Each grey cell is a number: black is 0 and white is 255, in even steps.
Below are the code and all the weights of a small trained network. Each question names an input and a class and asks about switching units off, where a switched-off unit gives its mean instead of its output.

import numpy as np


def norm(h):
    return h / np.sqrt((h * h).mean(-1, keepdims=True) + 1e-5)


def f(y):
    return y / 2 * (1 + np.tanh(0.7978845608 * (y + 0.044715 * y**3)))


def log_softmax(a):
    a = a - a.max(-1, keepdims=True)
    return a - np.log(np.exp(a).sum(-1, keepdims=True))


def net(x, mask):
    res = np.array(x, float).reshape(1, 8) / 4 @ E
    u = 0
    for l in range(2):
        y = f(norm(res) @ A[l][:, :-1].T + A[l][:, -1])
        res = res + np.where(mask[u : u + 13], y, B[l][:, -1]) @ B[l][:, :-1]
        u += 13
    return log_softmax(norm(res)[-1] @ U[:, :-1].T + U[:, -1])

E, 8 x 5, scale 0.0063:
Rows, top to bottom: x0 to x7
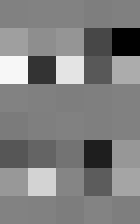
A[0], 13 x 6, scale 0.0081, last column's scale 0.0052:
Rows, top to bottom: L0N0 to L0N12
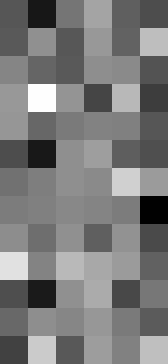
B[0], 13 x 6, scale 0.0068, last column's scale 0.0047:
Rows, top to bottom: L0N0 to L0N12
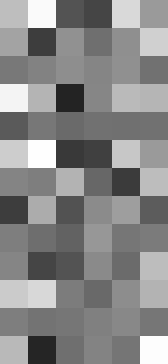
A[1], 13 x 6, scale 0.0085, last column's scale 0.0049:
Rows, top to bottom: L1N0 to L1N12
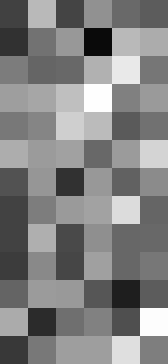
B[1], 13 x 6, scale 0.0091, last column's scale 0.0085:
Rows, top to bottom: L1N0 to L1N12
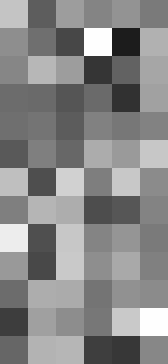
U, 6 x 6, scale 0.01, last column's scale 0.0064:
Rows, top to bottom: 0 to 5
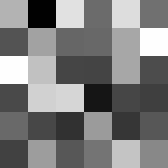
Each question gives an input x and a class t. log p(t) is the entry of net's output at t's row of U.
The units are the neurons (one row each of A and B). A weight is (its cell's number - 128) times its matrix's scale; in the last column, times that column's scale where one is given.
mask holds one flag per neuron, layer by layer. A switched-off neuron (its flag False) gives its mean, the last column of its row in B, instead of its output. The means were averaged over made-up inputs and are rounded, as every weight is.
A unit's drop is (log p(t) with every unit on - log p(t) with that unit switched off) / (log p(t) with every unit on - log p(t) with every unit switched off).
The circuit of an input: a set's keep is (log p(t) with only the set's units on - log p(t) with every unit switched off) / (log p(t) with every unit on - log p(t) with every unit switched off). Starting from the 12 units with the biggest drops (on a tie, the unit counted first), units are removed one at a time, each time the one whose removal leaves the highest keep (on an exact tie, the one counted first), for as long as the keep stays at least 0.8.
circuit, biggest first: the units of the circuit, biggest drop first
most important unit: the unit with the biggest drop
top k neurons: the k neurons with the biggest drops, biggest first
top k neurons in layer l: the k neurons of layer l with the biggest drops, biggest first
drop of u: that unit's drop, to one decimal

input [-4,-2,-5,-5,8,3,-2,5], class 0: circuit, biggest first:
L1N6
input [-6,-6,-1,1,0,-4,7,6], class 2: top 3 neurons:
L0N3, L1N11, L1N2
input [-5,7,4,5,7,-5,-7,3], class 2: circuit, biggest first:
L0N10, L0N5
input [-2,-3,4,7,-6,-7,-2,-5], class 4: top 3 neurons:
L1N3, L0N12, L0N1
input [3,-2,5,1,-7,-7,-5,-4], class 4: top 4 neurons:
L1N3, L0N12, L0N1, L0N3
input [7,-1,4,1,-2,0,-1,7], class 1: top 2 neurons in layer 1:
L1N11, L1N6
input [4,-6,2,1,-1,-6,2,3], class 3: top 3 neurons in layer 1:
L1N2, L1N1, L1N12
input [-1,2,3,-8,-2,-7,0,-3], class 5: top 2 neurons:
L1N11, L0N9
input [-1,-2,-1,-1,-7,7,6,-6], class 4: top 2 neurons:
L1N1, L1N11
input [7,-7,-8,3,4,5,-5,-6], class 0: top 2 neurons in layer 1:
L1N6, L1N9
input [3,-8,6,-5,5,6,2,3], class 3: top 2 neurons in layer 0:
L0N12, L0N1
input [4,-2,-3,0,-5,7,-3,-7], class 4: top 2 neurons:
L1N1, L0N3
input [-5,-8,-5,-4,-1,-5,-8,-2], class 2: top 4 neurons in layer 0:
L0N0, L0N5, L0N10, L0N12
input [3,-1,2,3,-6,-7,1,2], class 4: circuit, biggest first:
L1N3
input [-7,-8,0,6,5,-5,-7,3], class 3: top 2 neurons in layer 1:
L1N2, L1N12
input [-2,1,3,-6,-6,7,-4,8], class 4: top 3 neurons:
L1N1, L0N3, L1N11
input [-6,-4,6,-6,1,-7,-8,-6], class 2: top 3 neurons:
L0N5, L0N0, L0N10
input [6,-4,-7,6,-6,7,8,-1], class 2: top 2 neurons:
L0N3, L1N11
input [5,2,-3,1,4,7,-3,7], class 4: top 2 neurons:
L1N1, L0N3
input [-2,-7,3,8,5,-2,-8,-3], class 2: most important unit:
L0N5
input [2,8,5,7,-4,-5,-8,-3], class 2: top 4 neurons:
L0N10, L0N5, L0N0, L0N6
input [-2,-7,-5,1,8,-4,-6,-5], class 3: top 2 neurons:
L1N2, L0N3
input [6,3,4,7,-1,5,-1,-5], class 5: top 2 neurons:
L1N11, L1N3
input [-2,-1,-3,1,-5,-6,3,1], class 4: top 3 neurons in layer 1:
L1N3, L1N10, L1N5
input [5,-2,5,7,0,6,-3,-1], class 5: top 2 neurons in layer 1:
L1N3, L1N5
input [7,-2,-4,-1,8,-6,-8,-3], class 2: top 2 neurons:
L0N0, L0N5
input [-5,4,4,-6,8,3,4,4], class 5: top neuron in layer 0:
L0N12
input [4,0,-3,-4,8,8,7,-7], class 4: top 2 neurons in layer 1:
L1N1, L1N11
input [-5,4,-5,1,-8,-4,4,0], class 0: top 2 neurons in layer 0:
L0N10, L0N6
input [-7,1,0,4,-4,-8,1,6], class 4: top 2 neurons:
L1N3, L1N5
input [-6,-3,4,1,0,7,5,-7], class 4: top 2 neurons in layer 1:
L1N1, L1N11
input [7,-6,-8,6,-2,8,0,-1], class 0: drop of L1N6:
0.4
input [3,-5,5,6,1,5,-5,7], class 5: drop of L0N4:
-0.1
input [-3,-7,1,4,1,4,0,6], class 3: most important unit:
L1N12
